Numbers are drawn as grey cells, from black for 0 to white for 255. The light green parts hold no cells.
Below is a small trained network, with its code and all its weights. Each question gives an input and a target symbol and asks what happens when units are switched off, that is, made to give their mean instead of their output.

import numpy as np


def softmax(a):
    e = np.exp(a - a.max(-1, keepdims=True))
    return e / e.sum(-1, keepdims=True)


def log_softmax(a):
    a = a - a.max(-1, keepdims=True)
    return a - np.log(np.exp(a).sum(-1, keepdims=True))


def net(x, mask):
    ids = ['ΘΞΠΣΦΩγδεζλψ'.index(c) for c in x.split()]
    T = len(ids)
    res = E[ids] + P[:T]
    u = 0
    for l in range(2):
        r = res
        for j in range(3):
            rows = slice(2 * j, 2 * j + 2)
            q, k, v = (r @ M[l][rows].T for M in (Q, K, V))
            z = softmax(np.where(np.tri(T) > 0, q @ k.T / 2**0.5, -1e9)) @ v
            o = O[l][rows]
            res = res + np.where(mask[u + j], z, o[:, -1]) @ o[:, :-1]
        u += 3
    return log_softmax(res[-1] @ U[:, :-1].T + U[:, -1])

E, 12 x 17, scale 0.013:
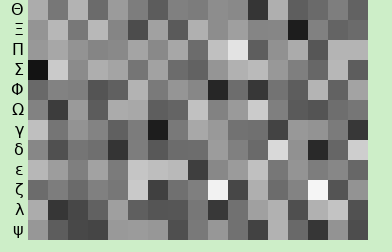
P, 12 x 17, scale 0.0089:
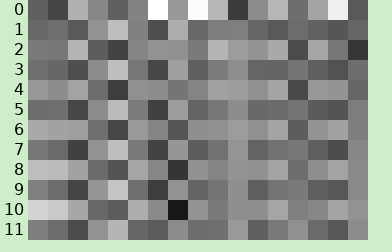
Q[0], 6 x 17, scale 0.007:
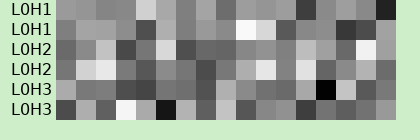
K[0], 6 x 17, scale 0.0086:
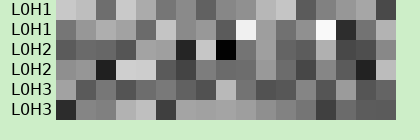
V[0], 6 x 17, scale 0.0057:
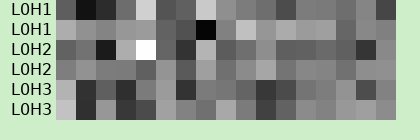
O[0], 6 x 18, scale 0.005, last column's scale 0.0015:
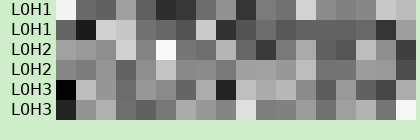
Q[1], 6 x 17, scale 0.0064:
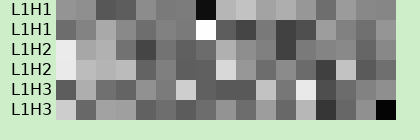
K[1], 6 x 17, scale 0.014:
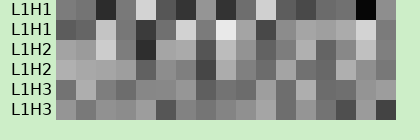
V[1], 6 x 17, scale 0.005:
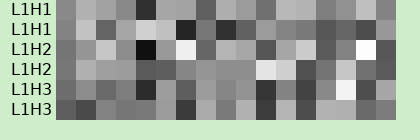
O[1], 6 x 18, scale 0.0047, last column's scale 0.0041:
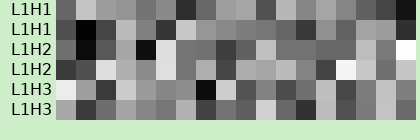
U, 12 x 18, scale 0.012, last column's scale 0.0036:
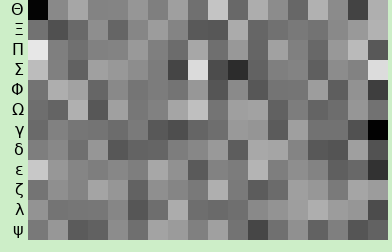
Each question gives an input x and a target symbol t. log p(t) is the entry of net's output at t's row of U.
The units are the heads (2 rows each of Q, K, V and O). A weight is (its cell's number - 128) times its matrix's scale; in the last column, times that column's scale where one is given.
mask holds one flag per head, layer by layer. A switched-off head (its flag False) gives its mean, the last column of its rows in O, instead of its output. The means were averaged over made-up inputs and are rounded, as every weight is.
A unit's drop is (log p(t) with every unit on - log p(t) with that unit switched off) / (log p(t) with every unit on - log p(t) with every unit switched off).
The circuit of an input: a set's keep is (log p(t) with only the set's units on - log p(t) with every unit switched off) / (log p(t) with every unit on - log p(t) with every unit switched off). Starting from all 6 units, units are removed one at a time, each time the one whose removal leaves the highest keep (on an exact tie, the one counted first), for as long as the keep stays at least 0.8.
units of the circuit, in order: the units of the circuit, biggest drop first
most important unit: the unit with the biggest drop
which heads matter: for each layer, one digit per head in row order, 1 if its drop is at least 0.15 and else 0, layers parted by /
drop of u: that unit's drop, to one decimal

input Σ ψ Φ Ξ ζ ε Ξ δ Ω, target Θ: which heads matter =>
001 / 001
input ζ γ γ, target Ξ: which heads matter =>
001 / 111
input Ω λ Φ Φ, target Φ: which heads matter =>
011 / 110
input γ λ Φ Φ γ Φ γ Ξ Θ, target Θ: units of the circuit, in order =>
(L0H3)
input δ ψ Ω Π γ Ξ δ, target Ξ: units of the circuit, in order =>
(L1H1; L1H2)
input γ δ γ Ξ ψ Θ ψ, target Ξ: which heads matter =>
111 / 110
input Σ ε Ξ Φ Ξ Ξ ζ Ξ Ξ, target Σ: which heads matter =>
011 / 000
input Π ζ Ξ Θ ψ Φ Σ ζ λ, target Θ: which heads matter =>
001 / 001
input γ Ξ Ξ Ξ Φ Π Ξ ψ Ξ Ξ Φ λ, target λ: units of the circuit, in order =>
(L0H1; L1H3; L0H2)
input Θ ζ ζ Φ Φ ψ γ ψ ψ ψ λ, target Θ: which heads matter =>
101 / 001
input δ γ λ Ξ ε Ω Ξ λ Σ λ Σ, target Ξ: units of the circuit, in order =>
(L0H3; L1H1)
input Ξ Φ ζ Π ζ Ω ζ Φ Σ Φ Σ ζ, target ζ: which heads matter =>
000 / 011
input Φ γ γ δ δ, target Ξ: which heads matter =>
011 / 110
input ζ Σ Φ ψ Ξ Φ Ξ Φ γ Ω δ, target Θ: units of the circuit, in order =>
(L0H1; L0H3)
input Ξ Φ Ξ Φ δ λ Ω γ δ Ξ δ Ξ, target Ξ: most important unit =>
L0H3
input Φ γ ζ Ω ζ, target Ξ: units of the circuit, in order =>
(L1H3; L1H1)
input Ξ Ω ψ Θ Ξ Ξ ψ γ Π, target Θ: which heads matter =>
100 / 001
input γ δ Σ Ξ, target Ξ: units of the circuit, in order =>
(L0H3; L1H2)
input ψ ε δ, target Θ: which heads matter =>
101 / 001
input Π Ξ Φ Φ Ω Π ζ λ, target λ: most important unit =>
L0H1
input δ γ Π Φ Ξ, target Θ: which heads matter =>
100 / 011
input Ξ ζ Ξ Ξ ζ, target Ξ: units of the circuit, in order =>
(L1H3; L1H2)
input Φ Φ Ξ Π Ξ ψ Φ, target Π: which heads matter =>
110 / 001
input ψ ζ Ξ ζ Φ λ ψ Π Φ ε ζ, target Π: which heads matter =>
010 / 001
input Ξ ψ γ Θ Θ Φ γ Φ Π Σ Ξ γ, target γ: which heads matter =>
000 / 101
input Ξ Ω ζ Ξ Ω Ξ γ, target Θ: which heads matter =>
011 / 001
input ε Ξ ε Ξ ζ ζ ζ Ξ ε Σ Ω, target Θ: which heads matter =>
101 / 001
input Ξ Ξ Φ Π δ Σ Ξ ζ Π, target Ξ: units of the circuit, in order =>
(L1H2)
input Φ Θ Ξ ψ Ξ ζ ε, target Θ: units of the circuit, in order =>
(L0H1; L1H3)
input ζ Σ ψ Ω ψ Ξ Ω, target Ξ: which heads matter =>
110 / 110
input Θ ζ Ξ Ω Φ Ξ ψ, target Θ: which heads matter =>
001 / 001
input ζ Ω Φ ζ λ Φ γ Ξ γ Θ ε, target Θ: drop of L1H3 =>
0.0
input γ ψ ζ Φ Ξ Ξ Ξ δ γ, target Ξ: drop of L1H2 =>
0.4
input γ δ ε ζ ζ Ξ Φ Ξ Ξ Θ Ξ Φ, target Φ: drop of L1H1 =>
0.3
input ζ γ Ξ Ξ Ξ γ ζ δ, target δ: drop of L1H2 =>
0.2
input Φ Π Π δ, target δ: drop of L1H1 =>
0.3
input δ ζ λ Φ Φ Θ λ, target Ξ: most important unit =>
L1H1
